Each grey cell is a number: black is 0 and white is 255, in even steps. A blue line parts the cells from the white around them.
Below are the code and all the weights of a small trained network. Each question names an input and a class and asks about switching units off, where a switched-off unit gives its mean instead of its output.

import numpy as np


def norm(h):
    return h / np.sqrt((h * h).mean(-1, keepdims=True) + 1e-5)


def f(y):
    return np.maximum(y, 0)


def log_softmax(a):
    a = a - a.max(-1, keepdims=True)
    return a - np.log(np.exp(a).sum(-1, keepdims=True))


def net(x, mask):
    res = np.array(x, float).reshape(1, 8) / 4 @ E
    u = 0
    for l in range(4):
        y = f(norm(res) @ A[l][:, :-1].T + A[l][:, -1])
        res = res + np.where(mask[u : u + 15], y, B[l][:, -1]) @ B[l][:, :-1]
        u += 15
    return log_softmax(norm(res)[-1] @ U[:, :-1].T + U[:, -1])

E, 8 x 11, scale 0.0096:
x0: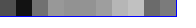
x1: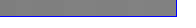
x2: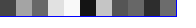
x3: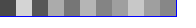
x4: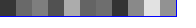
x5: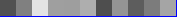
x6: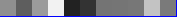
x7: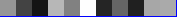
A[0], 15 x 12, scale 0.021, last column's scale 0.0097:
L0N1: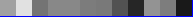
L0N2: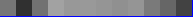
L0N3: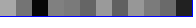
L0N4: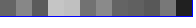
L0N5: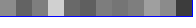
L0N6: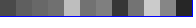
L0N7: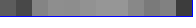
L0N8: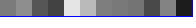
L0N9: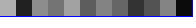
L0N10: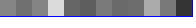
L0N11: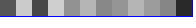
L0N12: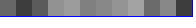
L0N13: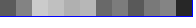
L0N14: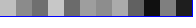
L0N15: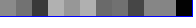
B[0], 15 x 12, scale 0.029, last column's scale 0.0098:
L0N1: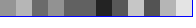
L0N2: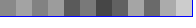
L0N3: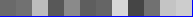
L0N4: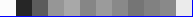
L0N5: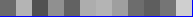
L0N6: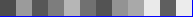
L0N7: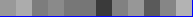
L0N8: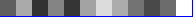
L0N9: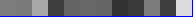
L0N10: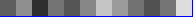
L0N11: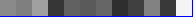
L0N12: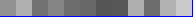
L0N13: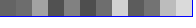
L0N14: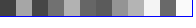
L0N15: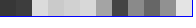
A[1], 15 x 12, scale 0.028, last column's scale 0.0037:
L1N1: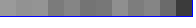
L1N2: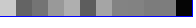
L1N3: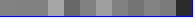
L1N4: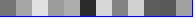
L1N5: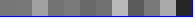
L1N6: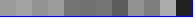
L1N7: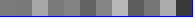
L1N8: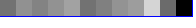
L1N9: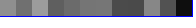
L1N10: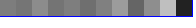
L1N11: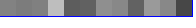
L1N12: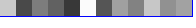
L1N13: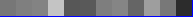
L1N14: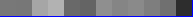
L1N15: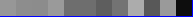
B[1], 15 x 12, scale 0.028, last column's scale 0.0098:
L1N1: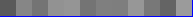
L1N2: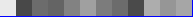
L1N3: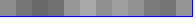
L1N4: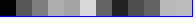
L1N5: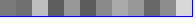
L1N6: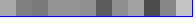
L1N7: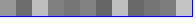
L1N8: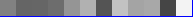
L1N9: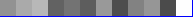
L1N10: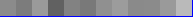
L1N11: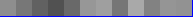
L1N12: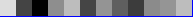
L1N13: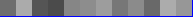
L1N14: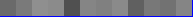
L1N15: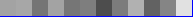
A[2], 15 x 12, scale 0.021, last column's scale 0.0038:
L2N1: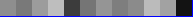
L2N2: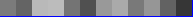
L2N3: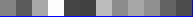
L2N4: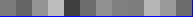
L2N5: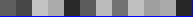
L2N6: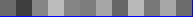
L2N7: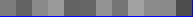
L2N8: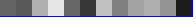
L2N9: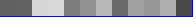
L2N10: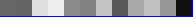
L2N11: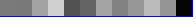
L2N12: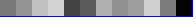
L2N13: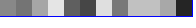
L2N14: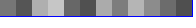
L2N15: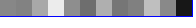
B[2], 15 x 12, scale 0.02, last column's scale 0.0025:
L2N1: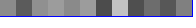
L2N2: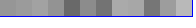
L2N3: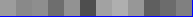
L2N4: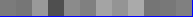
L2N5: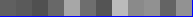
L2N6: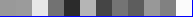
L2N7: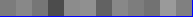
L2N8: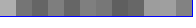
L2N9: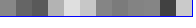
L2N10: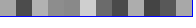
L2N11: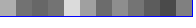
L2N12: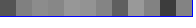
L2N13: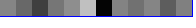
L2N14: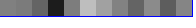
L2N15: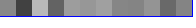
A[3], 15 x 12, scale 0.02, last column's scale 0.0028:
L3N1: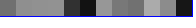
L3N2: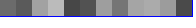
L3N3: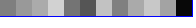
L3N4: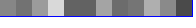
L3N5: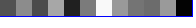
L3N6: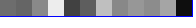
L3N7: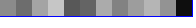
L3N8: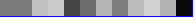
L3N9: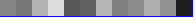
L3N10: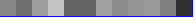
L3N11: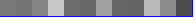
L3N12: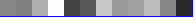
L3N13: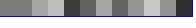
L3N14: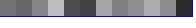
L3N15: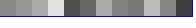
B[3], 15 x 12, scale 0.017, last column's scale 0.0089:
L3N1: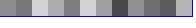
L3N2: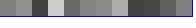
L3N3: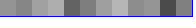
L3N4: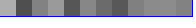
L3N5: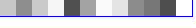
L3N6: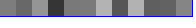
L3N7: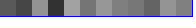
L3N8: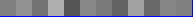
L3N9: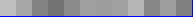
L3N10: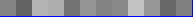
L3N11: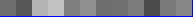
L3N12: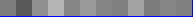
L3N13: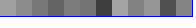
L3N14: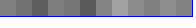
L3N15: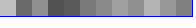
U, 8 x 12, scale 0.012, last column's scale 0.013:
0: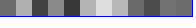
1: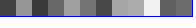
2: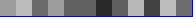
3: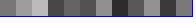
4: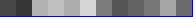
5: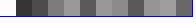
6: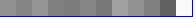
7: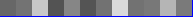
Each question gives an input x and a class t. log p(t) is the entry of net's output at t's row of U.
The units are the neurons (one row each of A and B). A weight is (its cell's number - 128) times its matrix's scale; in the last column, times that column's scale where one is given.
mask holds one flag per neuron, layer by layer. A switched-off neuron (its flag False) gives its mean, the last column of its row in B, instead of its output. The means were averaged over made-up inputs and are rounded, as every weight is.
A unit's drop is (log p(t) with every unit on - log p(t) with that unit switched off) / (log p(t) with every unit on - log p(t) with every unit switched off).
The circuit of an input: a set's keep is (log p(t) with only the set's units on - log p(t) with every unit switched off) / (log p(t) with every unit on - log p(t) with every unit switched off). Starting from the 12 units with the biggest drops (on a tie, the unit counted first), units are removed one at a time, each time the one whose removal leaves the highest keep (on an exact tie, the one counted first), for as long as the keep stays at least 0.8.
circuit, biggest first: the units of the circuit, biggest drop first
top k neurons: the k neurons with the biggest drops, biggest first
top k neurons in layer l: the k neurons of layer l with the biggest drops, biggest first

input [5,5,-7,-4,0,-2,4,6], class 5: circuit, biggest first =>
(L1N12)
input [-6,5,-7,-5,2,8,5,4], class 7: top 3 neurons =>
(L0N13; L0N4; L1N5)
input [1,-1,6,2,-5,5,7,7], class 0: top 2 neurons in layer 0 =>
(L0N10; L0N5)
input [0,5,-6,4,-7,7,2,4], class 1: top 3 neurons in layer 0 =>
(L0N14; L0N3; L0N4)
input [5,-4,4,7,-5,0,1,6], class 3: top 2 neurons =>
(L0N11; L0N6)
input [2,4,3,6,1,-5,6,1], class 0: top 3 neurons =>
(L0N10; L0N5; L0N9)
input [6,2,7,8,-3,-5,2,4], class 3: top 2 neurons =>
(L0N11; L1N9)
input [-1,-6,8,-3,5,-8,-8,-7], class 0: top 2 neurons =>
(L0N8; L0N15)
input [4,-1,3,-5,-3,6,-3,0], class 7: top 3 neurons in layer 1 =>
(L1N5; L1N7; L1N10)
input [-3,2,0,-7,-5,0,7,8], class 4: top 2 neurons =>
(L0N15; L0N8)
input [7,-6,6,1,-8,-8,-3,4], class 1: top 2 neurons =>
(L0N14; L0N13)
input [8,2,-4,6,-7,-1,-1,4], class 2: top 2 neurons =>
(L0N2; L0N12)
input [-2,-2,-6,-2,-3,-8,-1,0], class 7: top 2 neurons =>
(L0N3; L0N4)
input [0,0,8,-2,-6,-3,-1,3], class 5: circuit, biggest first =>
(L0N4)
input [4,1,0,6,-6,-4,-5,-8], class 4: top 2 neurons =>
(L1N4; L0N6)
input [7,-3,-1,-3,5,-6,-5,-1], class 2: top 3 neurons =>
(L0N12; L0N2; L0N14)
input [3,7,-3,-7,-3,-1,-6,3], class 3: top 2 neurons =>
(L0N9; L1N9)
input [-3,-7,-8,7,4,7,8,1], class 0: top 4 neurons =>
(L0N10; L0N4; L0N5; L0N3)
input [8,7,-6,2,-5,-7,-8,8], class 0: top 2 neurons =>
(L0N8; L0N1)
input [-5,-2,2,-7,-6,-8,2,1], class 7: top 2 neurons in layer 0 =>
(L0N3; L0N11)
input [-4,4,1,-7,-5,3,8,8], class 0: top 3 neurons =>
(L0N10; L0N5; L0N11)
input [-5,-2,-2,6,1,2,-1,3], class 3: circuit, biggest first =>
(L0N11)
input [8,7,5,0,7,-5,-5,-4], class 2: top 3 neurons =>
(L0N12; L0N14; L0N2)
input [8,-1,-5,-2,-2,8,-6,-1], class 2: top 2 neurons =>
(L0N7; L0N2)
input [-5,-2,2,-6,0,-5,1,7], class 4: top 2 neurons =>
(L0N15; L0N11)
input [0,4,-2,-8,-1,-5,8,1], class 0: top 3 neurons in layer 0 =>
(L0N10; L0N5; L0N11)
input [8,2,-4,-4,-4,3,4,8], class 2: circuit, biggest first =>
(L0N2)
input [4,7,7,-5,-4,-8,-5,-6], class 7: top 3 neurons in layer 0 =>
(L0N3; L0N15; L0N11)
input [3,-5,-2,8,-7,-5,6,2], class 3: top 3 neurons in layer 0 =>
(L0N11; L0N6; L0N8)
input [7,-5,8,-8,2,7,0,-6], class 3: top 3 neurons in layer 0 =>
(L0N9; L0N1; L0N3)
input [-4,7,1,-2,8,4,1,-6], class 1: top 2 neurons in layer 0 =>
(L0N6; L0N15)
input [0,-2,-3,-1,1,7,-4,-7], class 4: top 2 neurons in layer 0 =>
(L0N3; L0N4)
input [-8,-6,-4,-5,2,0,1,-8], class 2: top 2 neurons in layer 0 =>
(L0N15; L0N1)
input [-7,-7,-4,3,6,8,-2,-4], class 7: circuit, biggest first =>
(L0N13)
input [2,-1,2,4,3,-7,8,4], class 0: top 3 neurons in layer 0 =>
(L0N10; L0N5; L0N13)
